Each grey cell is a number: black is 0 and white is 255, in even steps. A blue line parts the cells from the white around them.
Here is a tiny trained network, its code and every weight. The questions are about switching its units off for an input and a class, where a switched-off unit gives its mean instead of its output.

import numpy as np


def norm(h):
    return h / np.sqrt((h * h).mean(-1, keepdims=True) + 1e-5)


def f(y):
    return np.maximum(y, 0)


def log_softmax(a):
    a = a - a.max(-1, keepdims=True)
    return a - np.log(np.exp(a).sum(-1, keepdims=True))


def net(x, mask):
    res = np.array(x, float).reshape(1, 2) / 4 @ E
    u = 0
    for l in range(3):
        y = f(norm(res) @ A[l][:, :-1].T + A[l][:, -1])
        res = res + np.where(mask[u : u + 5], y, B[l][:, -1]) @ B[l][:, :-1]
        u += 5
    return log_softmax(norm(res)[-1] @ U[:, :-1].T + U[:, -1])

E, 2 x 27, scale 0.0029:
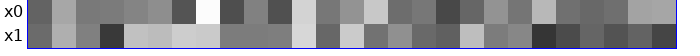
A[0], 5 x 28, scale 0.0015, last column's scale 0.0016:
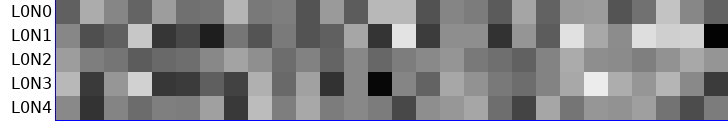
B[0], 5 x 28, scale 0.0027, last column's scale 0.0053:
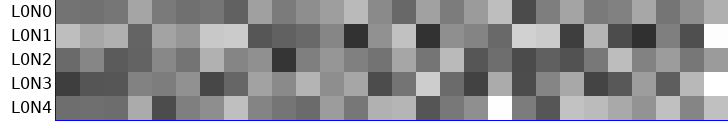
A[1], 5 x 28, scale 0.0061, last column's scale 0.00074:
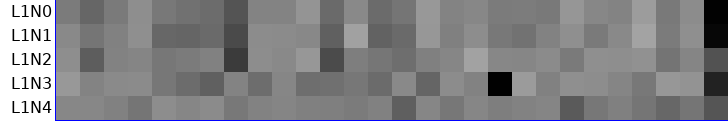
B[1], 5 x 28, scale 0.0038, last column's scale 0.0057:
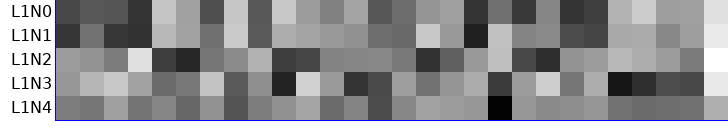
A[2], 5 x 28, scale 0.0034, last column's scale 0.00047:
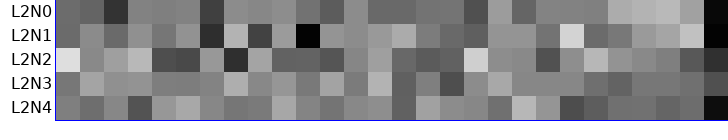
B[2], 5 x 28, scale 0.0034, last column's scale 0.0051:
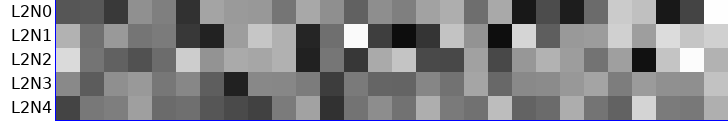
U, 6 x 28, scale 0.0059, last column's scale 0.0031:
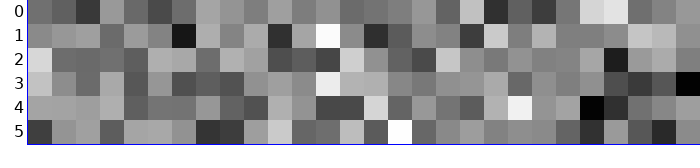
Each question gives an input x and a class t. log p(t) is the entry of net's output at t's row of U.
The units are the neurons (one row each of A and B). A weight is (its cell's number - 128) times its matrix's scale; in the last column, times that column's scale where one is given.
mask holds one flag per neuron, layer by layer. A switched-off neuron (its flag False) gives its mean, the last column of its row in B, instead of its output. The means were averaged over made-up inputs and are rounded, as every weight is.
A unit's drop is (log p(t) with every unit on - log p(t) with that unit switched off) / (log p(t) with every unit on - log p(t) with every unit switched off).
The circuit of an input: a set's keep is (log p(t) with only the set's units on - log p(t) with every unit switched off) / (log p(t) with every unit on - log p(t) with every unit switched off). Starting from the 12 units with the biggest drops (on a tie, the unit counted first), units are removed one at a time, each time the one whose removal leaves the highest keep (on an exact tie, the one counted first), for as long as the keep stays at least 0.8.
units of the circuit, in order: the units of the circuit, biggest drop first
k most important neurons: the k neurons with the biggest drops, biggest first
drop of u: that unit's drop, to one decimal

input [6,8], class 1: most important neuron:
L1N3
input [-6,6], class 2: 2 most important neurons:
L1N1; L1N0
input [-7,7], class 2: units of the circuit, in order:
L1N1; L1N0; L2N2
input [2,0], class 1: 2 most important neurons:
L0N0; L1N3
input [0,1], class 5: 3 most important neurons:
L1N2; L0N4; L0N3
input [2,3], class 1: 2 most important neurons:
L1N3; L0N1
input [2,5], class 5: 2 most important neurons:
L1N2; L0N4
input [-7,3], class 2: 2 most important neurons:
L0N3; L2N2
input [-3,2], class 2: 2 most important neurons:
L0N3; L1N1
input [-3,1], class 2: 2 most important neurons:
L0N3; L0N4
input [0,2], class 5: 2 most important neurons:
L1N2; L1N3
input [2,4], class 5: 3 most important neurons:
L0N4; L1N2; L0N3
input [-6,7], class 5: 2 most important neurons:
L1N2; L2N4
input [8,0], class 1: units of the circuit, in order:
L2N1
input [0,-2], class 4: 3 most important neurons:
L0N1; L1N0; L1N1
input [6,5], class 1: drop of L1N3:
0.1
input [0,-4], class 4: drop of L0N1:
1.6
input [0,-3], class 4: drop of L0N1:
1.5
